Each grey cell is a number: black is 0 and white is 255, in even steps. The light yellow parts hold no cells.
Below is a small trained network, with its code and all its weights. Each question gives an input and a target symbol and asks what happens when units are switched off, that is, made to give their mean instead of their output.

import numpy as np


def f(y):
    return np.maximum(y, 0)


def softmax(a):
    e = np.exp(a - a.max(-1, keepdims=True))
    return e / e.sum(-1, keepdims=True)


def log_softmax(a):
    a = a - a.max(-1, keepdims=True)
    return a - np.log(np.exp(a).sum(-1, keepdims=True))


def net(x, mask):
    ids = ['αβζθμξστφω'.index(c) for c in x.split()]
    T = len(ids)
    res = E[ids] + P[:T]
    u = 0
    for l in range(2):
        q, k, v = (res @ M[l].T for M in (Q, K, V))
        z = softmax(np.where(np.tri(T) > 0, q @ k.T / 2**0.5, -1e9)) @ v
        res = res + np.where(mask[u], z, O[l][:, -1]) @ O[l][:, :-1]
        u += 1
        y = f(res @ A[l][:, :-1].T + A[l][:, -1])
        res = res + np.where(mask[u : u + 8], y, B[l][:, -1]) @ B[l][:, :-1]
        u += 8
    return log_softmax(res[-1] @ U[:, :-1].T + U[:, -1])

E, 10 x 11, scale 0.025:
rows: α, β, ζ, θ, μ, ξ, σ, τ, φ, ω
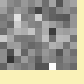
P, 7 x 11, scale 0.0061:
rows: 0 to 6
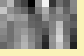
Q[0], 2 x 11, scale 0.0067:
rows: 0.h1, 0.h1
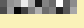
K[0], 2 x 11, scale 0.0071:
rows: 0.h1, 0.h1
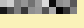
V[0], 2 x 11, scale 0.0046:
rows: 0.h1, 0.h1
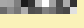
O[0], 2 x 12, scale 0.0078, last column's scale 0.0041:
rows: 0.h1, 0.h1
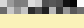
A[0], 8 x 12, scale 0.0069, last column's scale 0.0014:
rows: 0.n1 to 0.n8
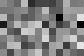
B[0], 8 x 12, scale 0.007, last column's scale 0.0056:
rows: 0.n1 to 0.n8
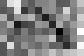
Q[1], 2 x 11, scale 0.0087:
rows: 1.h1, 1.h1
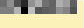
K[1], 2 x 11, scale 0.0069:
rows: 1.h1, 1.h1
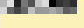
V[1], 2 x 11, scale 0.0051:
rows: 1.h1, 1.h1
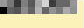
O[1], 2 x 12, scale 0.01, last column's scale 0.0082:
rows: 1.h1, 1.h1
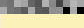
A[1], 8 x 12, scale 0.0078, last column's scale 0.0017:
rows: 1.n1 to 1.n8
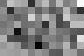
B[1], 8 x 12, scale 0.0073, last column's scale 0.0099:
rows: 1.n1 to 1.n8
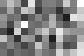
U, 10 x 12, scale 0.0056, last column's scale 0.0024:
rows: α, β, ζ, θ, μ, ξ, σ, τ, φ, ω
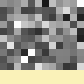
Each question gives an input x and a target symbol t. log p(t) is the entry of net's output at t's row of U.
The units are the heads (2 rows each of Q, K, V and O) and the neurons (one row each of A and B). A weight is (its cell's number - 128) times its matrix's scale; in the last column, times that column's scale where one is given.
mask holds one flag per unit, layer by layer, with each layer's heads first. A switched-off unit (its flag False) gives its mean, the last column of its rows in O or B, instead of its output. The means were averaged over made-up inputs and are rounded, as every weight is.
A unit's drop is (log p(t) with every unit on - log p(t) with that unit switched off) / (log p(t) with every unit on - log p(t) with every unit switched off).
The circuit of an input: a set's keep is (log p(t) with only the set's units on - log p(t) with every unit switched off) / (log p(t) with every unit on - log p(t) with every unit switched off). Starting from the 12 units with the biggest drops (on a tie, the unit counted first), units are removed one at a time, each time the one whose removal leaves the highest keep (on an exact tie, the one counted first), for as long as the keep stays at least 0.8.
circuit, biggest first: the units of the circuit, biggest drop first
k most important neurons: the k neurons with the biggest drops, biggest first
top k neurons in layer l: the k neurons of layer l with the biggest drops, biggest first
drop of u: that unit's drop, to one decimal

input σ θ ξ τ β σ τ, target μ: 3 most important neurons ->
[1.n3 0.n8 0.n5]
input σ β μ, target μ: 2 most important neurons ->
[0.n6 0.n2]
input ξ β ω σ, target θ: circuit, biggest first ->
[0.h1 1.h1]
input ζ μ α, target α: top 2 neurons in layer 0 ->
[0.n3 0.n7]
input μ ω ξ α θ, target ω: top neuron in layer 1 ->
[1.n1]
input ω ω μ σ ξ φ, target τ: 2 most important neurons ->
[0.n5 1.n6]
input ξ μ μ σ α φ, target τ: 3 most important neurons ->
[0.n5 0.n4 1.n6]
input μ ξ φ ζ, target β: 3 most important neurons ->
[0.n4 1.n8 1.n1]
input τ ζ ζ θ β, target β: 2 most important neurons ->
[1.n7 0.n5]
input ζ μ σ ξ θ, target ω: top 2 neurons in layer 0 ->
[0.n5 0.n3]
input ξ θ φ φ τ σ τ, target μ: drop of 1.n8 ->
0.1
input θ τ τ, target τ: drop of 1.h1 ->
0.2
